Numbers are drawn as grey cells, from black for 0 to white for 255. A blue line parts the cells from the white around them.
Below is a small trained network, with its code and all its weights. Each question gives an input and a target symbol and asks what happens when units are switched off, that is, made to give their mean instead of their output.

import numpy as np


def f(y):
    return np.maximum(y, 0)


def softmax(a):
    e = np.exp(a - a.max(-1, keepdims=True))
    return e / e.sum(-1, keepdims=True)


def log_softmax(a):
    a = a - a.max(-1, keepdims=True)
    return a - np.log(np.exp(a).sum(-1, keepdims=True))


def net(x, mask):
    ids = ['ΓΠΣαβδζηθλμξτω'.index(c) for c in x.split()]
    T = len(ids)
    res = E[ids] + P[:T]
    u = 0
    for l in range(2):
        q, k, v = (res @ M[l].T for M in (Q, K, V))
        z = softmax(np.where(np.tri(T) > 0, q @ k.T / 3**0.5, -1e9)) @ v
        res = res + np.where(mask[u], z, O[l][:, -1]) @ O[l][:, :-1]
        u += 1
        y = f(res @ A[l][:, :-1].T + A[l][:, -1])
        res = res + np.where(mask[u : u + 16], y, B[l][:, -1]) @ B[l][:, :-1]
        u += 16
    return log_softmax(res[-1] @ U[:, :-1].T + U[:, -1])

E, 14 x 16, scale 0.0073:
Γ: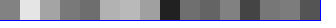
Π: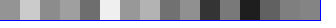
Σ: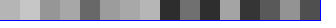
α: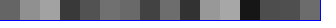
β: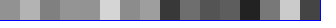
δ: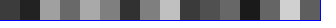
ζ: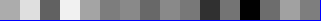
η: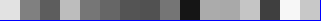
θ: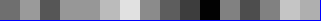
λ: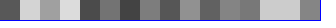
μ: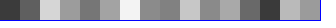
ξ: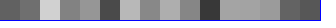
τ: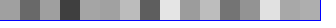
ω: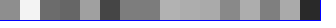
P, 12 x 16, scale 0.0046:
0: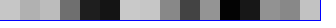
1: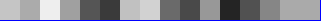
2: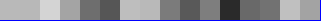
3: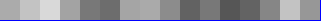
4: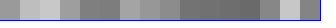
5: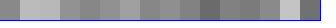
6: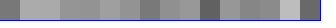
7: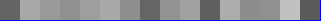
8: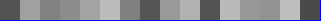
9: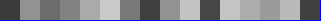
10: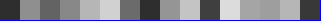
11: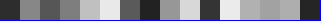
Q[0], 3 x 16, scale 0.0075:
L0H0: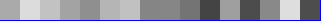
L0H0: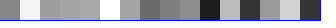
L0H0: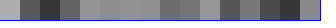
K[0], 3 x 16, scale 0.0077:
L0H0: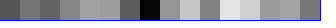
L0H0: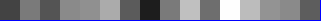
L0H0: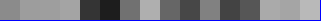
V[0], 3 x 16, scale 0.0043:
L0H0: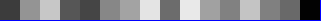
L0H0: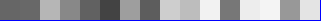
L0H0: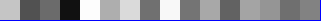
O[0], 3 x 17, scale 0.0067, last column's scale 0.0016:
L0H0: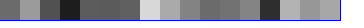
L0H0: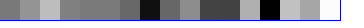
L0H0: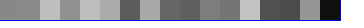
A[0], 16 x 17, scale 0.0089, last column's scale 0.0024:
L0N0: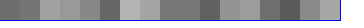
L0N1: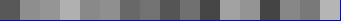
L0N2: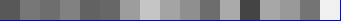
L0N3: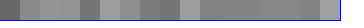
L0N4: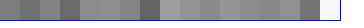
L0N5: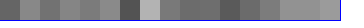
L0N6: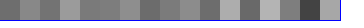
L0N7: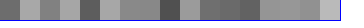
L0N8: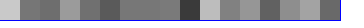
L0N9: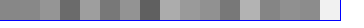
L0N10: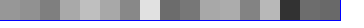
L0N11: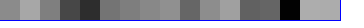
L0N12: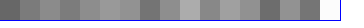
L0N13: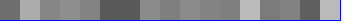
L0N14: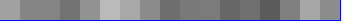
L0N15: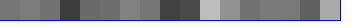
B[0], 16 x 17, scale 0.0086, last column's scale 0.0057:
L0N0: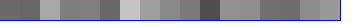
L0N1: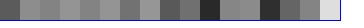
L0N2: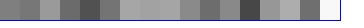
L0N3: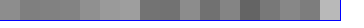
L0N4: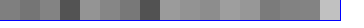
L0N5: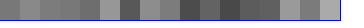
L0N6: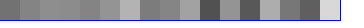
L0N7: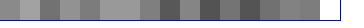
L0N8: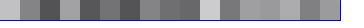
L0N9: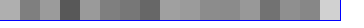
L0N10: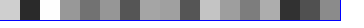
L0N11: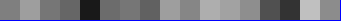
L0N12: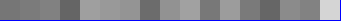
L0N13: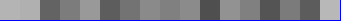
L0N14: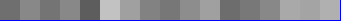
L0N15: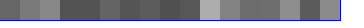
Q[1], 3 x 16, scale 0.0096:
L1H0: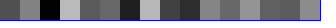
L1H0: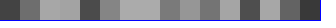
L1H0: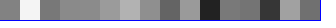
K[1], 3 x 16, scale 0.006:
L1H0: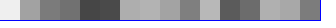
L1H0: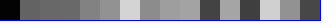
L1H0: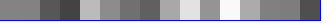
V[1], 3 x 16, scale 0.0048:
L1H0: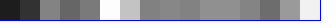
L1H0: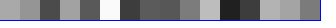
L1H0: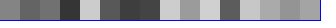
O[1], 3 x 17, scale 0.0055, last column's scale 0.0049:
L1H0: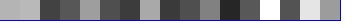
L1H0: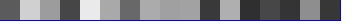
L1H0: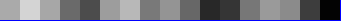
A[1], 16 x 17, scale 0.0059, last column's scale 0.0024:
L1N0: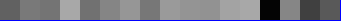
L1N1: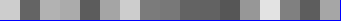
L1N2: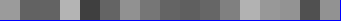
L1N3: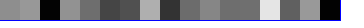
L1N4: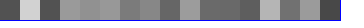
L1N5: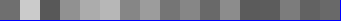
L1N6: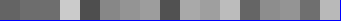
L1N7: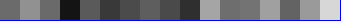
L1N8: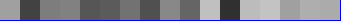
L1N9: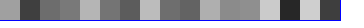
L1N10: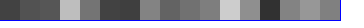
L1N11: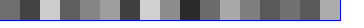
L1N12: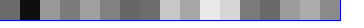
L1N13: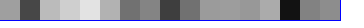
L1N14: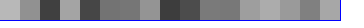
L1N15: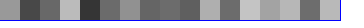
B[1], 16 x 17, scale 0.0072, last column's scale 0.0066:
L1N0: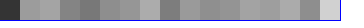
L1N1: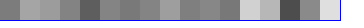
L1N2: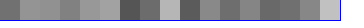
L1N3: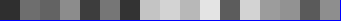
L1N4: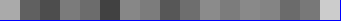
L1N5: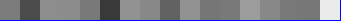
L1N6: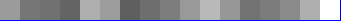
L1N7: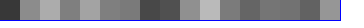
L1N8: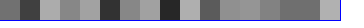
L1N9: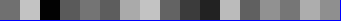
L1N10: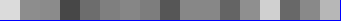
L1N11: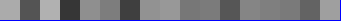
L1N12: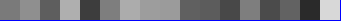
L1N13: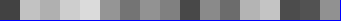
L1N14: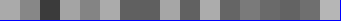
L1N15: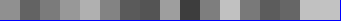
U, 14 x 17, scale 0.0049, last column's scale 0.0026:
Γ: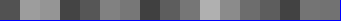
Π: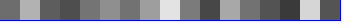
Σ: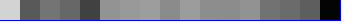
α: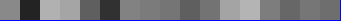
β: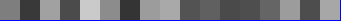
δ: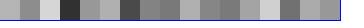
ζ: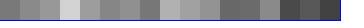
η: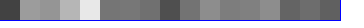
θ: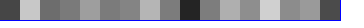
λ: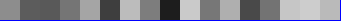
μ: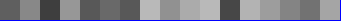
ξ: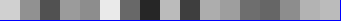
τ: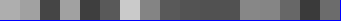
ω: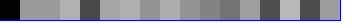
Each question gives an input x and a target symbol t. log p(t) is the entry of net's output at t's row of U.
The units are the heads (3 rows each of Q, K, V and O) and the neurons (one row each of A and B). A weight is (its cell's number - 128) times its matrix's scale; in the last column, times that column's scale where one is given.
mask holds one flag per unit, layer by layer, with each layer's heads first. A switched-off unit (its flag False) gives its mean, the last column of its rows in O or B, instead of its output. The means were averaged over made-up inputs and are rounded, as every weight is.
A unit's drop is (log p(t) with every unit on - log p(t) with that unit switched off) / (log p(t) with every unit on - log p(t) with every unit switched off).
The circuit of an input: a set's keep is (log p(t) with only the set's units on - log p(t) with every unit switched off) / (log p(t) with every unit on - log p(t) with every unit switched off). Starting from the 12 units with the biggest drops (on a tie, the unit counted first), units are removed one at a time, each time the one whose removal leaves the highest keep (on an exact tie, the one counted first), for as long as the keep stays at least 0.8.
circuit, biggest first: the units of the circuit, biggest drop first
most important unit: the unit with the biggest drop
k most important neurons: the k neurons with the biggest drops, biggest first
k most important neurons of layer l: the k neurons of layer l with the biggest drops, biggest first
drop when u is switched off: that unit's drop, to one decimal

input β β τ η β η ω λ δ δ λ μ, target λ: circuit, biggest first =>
[L1H0; L1N1; L0N12]
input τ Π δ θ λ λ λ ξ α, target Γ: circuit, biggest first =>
[L0N15; L1N7; L0N11]
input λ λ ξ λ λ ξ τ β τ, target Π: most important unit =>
L0N1
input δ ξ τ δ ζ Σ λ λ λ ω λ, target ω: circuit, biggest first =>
[L1H0; L0N13; L1N0; L0N1]
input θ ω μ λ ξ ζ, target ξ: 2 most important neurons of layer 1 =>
[L1N15; L1N14]
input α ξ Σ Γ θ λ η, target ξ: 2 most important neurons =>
[L0N8; L1N15]
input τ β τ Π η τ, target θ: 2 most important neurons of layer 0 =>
[L0N1; L0N14]
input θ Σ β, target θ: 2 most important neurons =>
[L0N10; L1N9]
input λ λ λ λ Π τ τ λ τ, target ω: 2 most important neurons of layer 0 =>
[L0N1; L0N13]
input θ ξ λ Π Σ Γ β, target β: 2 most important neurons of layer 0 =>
[L0N10; L0N2]
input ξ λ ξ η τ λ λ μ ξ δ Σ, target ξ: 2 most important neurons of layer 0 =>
[L0N0; L0N5]
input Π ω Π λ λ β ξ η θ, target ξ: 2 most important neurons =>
[L0N7; L0N0]
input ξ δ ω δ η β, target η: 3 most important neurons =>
[L1N13; L0N6; L0N10]
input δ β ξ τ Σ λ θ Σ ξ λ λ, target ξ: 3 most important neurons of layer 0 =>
[L0N0; L0N7; L0N5]
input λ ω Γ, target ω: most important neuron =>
[L1N0]
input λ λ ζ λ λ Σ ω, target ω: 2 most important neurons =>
[L1N0; L0N13]
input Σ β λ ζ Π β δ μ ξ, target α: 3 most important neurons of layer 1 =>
[L1N8; L1N15; L1N6]
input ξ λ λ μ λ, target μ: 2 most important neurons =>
[L1N3; L0N12]
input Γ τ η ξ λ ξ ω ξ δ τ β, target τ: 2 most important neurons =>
[L0N4; L0N9]
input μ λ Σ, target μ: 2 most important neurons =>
[L1N3; L0N12]
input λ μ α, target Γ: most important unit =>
L1N7
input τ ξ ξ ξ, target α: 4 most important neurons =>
[L0N0; L1N8; L0N7; L1N15]
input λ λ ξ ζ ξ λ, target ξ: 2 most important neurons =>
[L1N15; L1N14]
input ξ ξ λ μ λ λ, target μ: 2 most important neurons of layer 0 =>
[L0N12; L0N5]
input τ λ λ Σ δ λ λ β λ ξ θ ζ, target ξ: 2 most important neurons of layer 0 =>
[L0N0; L0N12]
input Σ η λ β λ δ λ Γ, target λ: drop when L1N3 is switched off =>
0.0
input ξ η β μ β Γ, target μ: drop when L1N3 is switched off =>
0.8
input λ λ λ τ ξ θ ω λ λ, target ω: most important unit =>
L1H0
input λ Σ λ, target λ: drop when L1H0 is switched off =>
1.2
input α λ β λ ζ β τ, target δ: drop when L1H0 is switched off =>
1.5
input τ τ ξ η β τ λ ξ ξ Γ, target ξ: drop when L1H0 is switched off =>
1.6
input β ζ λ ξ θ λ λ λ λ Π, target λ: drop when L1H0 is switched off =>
0.2
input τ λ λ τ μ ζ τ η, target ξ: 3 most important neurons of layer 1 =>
[L1N14; L1N8; L1N15]
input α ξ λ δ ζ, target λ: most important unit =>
L0H0
